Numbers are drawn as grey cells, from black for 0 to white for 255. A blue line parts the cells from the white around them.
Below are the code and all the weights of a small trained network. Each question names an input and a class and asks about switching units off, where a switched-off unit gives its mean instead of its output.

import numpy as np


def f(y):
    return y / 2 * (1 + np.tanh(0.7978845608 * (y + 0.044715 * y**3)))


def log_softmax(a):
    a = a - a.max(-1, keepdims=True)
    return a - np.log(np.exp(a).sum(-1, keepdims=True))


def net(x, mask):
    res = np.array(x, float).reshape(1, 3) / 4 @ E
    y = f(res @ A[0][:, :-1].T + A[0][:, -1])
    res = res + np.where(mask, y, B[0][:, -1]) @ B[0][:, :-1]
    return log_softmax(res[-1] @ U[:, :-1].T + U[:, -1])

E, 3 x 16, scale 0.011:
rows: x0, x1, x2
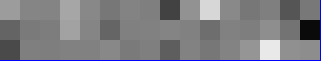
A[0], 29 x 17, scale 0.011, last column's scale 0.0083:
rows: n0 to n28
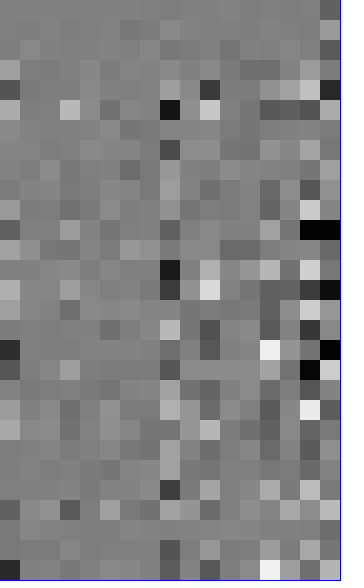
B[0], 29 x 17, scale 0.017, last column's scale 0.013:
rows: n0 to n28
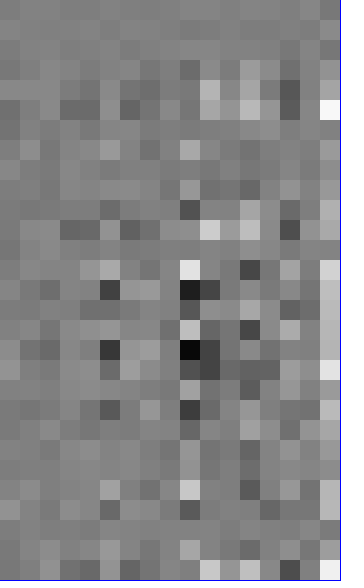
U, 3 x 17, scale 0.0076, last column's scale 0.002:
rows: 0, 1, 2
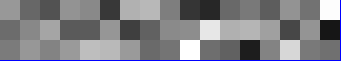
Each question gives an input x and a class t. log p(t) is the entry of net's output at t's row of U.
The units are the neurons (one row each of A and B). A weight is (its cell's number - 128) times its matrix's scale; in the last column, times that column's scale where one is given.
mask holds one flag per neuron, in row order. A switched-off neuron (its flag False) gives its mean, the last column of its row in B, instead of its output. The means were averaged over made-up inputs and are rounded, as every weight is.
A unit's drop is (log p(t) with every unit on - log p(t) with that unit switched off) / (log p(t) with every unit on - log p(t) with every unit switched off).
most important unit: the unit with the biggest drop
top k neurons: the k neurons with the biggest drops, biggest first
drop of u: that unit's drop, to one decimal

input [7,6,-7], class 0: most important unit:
n14
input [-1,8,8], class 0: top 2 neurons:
n17, n18
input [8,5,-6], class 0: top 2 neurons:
n14, n18
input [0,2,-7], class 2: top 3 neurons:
n17, n16, n20
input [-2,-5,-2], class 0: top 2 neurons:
n28, n5
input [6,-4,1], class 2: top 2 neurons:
n13, n28
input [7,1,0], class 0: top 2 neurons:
n14, n28
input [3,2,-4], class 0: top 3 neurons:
n28, n14, n11
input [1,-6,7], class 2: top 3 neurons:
n13, n5, n24
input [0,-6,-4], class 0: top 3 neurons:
n28, n5, n20
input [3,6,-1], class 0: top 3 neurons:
n18, n28, n14
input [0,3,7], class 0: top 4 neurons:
n17, n18, n5, n4
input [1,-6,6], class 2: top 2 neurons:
n13, n5
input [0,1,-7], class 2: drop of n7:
-0.1
